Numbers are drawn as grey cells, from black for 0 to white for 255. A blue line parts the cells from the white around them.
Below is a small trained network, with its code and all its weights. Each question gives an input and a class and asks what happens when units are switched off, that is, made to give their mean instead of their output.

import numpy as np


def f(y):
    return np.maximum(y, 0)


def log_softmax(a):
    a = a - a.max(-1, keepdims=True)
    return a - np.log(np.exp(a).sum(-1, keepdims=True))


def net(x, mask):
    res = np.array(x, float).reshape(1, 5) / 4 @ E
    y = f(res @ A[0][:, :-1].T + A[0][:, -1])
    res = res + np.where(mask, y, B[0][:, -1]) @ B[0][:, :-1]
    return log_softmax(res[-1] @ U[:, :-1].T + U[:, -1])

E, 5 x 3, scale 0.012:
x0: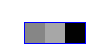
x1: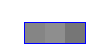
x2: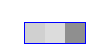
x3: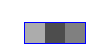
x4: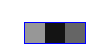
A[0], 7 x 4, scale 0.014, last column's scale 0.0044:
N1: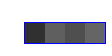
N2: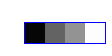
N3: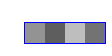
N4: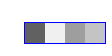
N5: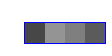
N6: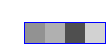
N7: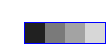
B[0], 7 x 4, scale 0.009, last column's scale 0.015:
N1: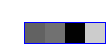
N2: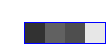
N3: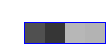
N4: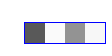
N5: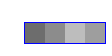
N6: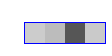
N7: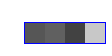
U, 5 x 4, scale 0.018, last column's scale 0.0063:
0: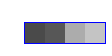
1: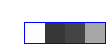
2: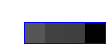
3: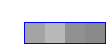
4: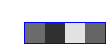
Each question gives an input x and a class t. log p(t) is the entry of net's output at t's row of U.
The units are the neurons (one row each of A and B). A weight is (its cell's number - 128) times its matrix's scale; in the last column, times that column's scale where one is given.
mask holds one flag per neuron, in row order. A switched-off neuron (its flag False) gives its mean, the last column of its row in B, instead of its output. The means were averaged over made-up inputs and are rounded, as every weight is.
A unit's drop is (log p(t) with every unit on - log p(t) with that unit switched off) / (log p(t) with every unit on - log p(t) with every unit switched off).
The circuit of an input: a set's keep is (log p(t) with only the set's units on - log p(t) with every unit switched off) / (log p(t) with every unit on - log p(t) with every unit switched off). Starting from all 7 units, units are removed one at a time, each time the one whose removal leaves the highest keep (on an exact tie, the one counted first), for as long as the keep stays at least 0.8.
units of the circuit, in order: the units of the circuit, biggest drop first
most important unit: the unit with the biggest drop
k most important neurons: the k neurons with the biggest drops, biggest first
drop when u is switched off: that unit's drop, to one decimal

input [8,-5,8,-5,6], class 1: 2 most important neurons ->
[N4 N6]
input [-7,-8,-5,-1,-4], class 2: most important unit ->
N7
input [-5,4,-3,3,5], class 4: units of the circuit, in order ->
[N3 N1]
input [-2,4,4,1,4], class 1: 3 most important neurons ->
[N4 N2 N5]
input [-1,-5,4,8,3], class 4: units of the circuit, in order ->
[N6 N1]
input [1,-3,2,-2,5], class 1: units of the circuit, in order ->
[N4 N2]
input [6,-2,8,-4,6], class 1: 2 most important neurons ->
[N4 N6]
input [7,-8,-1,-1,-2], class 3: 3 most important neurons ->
[N2 N7 N6]
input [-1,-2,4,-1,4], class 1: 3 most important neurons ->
[N4 N2 N5]
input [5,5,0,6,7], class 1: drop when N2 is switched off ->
0.0
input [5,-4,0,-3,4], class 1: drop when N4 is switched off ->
0.2
